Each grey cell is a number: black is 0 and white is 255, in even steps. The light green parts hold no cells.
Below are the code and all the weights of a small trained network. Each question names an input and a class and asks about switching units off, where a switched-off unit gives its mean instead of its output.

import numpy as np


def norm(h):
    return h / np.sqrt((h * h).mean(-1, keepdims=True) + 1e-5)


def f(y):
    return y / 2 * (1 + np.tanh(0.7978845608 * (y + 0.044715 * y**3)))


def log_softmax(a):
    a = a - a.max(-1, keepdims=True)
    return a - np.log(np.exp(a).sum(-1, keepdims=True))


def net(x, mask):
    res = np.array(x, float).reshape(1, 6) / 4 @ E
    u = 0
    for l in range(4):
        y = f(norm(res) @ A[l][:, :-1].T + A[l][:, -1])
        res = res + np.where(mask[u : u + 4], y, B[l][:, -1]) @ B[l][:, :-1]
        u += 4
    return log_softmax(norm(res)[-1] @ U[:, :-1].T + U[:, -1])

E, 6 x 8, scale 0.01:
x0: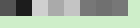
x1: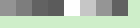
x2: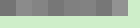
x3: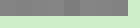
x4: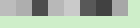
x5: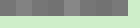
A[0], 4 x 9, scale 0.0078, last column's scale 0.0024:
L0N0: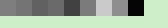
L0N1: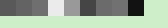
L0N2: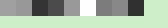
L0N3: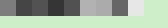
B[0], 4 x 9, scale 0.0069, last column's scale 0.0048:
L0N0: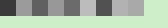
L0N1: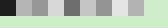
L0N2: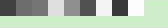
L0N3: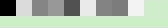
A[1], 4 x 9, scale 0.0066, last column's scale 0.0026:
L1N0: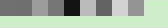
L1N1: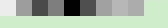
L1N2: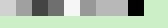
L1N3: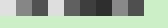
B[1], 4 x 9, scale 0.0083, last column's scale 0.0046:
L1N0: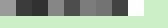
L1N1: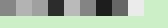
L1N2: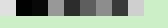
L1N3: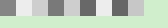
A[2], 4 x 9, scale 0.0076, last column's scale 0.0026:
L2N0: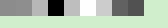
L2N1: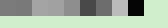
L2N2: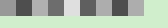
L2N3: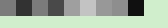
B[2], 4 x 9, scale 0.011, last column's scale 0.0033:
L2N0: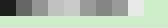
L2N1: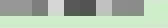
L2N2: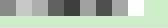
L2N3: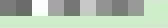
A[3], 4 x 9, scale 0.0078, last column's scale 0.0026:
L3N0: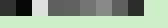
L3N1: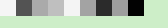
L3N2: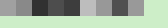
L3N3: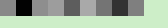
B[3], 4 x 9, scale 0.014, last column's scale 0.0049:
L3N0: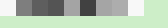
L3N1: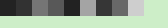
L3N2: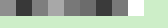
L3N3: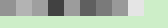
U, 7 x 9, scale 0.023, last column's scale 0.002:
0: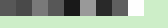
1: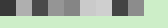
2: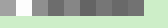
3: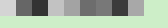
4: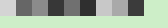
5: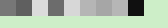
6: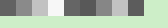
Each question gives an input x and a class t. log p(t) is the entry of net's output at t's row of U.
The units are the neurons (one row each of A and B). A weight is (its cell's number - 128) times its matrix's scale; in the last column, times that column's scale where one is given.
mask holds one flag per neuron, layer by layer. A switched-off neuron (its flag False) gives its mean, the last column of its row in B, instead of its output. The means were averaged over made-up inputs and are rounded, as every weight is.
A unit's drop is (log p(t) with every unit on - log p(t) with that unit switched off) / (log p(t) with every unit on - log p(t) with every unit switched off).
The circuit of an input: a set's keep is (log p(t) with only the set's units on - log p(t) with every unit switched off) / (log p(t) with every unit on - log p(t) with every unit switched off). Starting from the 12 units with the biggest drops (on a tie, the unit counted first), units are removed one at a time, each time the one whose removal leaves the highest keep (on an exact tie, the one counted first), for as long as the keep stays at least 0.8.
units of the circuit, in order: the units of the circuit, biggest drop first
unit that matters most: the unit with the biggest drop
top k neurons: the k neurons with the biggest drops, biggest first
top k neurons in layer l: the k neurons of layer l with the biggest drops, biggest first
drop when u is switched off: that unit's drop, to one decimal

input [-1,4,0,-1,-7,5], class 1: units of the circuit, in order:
(L0N3)
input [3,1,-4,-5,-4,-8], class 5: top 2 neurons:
(L2N0; L1N2)
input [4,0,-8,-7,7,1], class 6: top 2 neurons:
(L0N1; L2N1)
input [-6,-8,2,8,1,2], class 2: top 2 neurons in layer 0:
(L0N3; L0N1)
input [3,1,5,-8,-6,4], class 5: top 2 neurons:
(L2N0; L1N2)
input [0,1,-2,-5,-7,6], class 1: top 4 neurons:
(L0N3; L2N0; L1N2; L3N1)
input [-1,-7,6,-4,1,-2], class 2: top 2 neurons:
(L0N3; L1N3)
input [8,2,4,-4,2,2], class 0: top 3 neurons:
(L3N1; L0N3; L0N2)
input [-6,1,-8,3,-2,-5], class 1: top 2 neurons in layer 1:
(L1N2; L1N0)
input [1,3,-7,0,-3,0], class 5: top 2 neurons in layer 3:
(L3N0; L3N1)
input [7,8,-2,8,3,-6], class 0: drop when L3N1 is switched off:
1.1
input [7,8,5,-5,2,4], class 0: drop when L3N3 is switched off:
0.0
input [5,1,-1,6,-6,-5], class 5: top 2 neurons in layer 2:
(L2N0; L2N3)
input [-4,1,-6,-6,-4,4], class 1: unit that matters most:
L1N2
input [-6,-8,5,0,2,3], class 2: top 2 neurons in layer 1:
(L1N3; L1N1)
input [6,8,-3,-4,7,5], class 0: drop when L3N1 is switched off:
0.7
